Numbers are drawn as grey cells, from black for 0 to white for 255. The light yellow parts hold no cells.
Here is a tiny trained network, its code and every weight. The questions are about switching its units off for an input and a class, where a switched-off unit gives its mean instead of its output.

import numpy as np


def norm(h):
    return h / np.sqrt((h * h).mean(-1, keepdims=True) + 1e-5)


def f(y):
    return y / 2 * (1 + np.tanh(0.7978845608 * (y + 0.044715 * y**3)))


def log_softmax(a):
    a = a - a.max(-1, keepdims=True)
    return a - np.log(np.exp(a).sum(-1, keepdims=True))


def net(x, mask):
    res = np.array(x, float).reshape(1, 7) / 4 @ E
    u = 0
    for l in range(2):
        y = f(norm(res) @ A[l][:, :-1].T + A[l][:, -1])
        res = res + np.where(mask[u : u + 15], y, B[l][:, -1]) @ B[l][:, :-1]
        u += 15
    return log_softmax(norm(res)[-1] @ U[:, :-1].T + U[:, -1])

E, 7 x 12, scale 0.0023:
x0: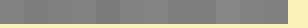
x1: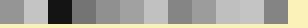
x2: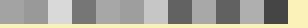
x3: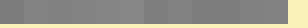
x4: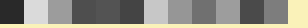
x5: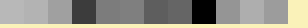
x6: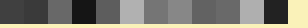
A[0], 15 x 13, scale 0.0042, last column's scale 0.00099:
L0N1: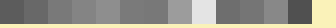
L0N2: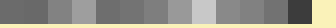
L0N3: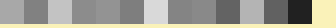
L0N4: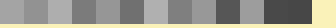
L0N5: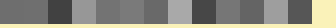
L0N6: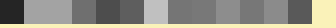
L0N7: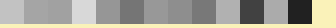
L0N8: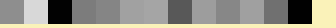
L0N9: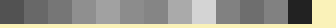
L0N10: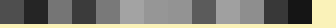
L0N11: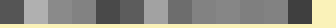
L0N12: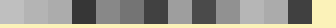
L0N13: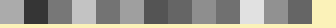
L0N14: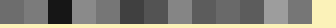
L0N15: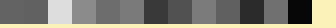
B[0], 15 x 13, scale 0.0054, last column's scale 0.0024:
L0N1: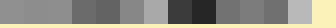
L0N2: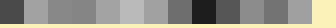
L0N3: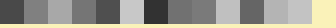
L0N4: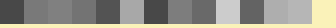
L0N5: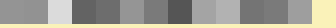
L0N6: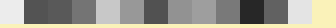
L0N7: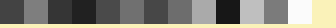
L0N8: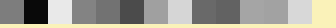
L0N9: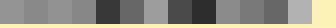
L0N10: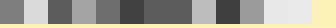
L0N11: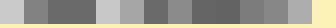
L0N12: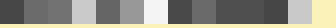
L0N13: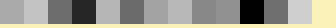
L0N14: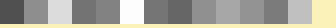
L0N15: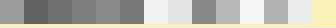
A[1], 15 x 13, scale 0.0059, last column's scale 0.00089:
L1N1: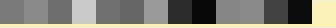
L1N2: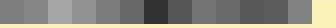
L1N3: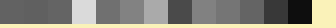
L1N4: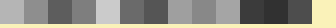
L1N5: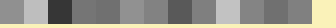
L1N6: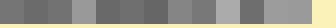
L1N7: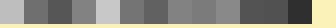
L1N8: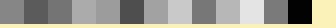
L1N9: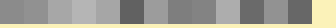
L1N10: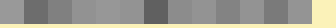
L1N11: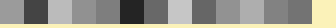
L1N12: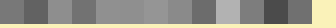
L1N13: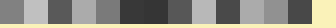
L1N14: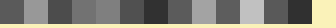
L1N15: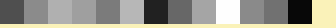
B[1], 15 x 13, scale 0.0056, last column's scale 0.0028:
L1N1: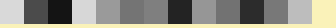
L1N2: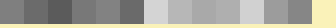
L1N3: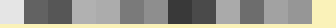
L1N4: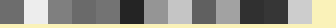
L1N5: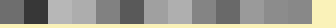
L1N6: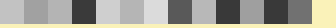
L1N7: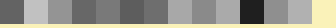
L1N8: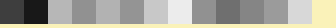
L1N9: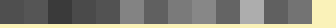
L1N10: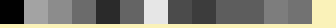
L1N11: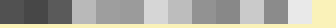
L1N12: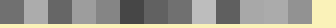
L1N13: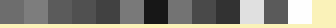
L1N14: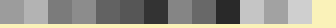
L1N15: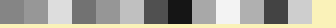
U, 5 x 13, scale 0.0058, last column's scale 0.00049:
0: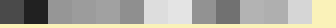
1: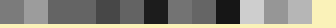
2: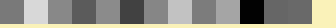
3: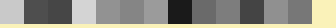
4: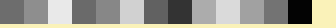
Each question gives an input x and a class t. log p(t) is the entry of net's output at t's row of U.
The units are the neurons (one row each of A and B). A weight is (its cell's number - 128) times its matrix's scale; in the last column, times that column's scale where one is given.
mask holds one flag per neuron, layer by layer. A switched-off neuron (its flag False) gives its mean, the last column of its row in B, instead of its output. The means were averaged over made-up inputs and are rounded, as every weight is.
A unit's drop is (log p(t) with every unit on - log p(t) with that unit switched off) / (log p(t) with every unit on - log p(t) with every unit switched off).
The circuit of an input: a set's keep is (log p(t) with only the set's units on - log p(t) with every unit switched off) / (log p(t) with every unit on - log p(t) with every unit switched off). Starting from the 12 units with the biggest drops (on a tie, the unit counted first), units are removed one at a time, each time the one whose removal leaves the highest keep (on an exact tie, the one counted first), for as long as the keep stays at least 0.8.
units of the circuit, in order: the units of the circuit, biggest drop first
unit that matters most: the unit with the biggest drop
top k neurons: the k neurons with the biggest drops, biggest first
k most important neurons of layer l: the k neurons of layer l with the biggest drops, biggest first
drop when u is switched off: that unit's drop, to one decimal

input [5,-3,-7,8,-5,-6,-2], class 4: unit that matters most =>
L0N14
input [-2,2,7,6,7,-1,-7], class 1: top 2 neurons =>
(L0N7 L0N13)
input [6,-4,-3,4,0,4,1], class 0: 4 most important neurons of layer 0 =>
(L0N15 L0N1 L0N9 L0N2)
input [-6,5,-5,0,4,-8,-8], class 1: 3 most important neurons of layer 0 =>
(L0N7 L0N12 L0N15)
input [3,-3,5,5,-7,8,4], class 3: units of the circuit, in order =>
(L0N12 L1N1)
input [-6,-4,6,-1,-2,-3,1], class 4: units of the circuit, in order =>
(L0N3 L1N15)
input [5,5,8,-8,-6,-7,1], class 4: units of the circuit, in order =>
(L0N3 L0N4 L1N15)
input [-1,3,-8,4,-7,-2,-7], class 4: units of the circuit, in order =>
(L0N14 L1N15)
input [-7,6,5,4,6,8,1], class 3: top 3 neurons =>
(L0N12 L0N15 L0N13)
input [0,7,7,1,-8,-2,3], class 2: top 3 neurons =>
(L0N13 L0N15 L0N14)
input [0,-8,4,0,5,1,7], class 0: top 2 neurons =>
(L0N15 L0N7)
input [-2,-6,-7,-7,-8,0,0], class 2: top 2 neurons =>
(L0N13 L0N8)
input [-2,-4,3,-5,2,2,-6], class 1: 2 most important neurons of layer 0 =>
(L0N7 L0N8)
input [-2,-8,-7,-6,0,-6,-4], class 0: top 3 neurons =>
(L0N15 L0N3 L0N4)
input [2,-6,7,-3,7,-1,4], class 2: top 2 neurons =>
(L0N8 L0N6)
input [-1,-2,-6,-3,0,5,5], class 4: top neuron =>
(L0N14)
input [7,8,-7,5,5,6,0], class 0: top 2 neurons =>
(L0N8 L0N3)
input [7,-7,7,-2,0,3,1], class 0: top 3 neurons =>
(L0N15 L0N14 L1N8)
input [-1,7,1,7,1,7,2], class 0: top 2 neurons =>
(L0N8 L1N8)
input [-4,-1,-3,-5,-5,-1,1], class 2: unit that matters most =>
L0N13
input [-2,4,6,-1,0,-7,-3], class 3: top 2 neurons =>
(L0N9 L0N1)
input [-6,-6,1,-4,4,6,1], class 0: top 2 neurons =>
(L0N15 L0N1)
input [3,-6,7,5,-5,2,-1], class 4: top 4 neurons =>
(L0N3 L0N4 L0N8 L1N15)
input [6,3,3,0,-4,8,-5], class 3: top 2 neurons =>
(L0N12 L0N10)
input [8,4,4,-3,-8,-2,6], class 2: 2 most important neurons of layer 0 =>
(L0N13 L0N7)
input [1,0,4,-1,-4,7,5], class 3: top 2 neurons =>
(L0N12 L0N7)
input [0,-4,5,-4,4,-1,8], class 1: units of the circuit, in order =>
(L0N10)
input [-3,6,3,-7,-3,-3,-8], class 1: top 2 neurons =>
(L0N7 L0N15)
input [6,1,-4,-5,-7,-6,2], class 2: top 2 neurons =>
(L0N13 L0N12)
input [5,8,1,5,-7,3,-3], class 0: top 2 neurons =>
(L0N8 L0N6)
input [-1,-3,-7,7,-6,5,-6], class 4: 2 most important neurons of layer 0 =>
(L0N14 L0N5)
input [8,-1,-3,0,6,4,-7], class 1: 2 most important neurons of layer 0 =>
(L0N7 L0N13)
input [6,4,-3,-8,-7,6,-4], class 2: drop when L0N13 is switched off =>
1.3
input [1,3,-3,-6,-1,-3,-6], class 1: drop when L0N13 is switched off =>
0.0
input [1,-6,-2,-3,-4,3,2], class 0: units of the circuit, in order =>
(L0N15)
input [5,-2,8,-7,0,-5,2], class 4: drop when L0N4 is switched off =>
0.1
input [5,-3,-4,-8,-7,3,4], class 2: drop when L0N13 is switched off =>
1.2
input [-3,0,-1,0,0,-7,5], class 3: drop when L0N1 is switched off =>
0.2
